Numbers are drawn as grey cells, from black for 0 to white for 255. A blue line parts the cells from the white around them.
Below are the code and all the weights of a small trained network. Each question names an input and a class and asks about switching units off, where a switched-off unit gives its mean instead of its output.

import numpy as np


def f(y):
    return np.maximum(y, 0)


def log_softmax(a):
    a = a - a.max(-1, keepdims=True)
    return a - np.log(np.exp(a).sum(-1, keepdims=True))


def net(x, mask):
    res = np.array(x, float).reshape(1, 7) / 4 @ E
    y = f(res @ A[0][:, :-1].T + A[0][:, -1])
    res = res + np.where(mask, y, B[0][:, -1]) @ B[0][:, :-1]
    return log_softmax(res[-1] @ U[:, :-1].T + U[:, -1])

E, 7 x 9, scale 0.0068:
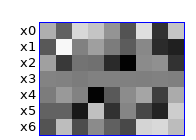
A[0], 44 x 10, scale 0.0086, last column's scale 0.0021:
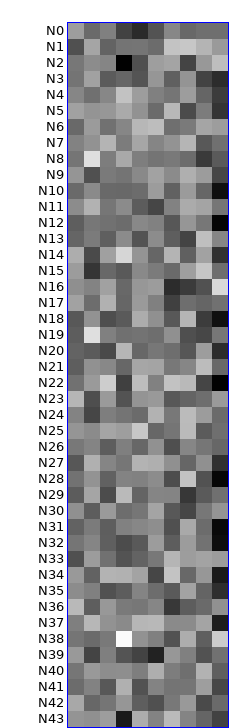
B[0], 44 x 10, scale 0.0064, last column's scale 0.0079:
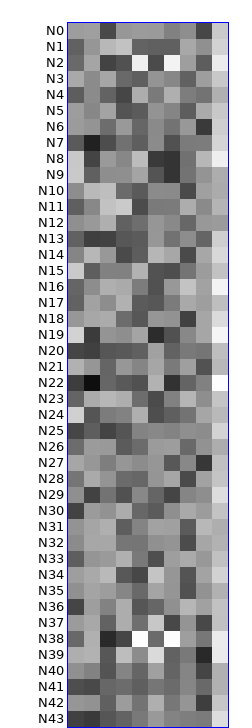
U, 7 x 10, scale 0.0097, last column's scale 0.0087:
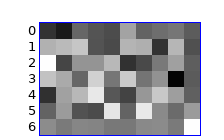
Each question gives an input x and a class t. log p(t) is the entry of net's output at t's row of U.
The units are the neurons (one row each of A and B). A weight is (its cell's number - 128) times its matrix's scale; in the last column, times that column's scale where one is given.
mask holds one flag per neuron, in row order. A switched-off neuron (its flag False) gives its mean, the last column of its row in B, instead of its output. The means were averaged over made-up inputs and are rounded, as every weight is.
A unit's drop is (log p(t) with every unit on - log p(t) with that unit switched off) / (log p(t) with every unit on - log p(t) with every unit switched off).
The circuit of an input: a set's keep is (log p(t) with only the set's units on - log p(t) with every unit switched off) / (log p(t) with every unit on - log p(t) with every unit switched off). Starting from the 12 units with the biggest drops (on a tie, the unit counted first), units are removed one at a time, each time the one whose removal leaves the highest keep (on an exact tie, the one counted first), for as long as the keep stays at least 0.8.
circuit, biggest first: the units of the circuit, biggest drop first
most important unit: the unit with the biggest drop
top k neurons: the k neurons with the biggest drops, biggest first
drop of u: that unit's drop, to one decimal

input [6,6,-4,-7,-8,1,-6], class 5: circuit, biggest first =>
[N38]
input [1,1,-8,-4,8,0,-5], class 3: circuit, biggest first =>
[N37, N27, N6]
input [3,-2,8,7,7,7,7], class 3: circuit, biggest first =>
[N39, N0]
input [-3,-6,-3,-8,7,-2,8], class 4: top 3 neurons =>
[N1, N33, N38]
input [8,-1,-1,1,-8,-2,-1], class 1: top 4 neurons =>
[N34, N14, N2, N5]
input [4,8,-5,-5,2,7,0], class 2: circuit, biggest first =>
[N19, N29]
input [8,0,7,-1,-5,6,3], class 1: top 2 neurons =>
[N14, N34]
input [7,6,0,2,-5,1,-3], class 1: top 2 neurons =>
[N14, N34]
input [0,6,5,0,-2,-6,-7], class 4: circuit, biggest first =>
[N16, N17]
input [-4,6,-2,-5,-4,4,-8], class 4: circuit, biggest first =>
[N16, N36]
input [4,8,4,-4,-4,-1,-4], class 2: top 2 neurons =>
[N8, N19]
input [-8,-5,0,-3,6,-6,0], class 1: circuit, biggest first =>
[N18, N32]
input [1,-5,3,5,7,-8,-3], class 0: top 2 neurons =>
[N22, N43]
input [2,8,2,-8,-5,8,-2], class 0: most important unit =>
N20
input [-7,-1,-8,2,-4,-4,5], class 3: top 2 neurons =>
[N37, N6]
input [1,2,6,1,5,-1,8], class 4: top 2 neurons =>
[N1, N33]
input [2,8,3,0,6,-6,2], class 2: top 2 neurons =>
[N19, N8]
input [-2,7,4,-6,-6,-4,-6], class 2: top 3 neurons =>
[N8, N19, N2]
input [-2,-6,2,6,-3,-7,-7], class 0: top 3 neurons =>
[N22, N7, N25]
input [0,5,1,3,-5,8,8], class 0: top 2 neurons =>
[N20, N29]
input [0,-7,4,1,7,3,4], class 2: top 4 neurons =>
[N15, N38, N24, N9]
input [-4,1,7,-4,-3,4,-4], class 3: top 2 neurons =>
[N39, N42]
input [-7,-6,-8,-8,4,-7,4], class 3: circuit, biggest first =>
[N37]
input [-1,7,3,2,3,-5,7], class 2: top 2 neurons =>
[N19, N8]
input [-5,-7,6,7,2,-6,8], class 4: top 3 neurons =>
[N1, N33, N11]
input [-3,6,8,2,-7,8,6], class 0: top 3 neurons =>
[N20, N29, N41]
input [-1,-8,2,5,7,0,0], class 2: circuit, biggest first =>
[N15]
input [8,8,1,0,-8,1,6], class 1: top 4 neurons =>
[N34, N14, N5, N2]
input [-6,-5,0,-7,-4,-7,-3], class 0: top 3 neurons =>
[N22, N7, N25]
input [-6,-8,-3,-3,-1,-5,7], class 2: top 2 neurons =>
[N24, N9]
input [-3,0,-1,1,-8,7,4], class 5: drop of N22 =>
0.4
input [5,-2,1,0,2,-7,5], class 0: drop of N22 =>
0.3
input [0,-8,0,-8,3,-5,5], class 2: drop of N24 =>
0.2
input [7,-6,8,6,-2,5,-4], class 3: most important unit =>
N39
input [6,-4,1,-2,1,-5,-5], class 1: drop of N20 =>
0.1
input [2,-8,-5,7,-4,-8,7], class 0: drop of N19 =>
0.2
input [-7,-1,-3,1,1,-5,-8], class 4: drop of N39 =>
0.0
